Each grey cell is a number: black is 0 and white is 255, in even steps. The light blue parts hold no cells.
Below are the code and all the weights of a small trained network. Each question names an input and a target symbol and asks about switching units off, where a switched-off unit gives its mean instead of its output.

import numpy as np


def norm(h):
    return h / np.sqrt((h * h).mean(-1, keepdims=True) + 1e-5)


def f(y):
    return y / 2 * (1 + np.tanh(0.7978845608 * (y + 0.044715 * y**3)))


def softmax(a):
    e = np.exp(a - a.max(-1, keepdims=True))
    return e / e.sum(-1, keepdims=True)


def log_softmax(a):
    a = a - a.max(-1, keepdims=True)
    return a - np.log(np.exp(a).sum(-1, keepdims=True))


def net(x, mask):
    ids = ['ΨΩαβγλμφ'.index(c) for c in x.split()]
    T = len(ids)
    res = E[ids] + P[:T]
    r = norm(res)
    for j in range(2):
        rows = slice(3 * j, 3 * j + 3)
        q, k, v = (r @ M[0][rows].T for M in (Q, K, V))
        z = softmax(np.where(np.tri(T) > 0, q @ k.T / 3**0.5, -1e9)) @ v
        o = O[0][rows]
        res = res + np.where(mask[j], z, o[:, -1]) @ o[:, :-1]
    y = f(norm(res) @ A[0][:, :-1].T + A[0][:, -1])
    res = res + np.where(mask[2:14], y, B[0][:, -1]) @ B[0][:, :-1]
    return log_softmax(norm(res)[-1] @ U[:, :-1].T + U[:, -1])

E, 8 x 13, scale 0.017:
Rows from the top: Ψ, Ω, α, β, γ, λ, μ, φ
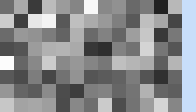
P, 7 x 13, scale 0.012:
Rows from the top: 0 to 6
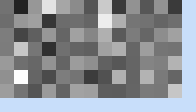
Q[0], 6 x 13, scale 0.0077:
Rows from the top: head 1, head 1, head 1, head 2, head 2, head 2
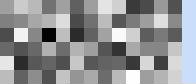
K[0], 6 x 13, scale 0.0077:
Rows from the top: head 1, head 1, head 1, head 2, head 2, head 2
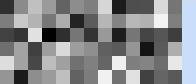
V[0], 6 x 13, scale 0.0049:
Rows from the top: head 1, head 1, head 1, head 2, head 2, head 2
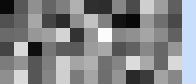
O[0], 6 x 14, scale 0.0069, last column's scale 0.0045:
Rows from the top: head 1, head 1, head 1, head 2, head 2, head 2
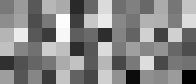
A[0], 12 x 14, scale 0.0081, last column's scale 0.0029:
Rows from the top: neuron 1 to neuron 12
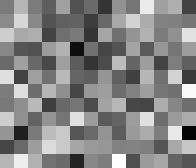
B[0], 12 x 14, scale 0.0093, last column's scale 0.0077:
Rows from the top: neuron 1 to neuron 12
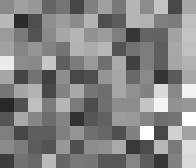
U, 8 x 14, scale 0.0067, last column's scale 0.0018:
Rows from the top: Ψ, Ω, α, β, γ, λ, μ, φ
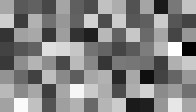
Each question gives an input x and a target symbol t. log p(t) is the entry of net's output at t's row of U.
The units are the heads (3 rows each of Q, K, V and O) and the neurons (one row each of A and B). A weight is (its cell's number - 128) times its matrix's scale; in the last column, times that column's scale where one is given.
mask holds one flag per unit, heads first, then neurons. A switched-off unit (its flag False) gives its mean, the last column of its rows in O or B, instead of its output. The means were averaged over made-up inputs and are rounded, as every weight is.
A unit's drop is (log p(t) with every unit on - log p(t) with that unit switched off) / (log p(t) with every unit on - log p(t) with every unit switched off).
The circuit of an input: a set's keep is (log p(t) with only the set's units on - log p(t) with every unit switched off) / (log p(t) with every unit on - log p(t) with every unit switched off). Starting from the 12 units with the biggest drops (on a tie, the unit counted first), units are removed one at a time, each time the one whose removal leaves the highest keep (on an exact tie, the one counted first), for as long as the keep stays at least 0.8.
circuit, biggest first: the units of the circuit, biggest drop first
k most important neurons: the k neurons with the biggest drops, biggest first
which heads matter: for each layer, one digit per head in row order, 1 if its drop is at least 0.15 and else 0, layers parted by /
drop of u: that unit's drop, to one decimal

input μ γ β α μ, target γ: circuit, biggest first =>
(head 1)
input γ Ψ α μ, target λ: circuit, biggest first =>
(neuron 12; head 2)
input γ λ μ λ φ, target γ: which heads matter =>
10
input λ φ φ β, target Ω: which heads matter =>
00
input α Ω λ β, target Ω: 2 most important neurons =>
(neuron 5; neuron 9)
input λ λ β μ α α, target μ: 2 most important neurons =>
(neuron 2; neuron 7)
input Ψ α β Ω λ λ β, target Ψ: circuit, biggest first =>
(head 2; neuron 6)
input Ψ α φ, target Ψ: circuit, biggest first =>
(neuron 6; head 2)
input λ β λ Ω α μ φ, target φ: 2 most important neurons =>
(neuron 2; neuron 3)
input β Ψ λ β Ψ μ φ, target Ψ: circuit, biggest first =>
(head 2; neuron 6)
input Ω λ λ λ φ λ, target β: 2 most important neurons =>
(neuron 8; neuron 12)
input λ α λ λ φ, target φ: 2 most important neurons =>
(neuron 3; neuron 2)
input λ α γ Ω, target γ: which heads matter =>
00
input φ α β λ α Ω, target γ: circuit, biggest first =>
(neuron 12)
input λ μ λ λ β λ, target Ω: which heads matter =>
10
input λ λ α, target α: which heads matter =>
00
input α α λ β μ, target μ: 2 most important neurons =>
(neuron 7; neuron 4)
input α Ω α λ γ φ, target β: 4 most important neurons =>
(neuron 12; neuron 3; neuron 2; neuron 8)
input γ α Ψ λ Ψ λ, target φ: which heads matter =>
11
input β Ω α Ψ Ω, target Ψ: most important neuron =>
(neuron 6)
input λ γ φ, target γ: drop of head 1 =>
0.6
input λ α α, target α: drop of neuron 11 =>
0.0
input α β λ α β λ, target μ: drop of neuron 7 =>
0.2
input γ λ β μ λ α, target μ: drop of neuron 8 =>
0.1
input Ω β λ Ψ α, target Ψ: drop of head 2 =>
0.8
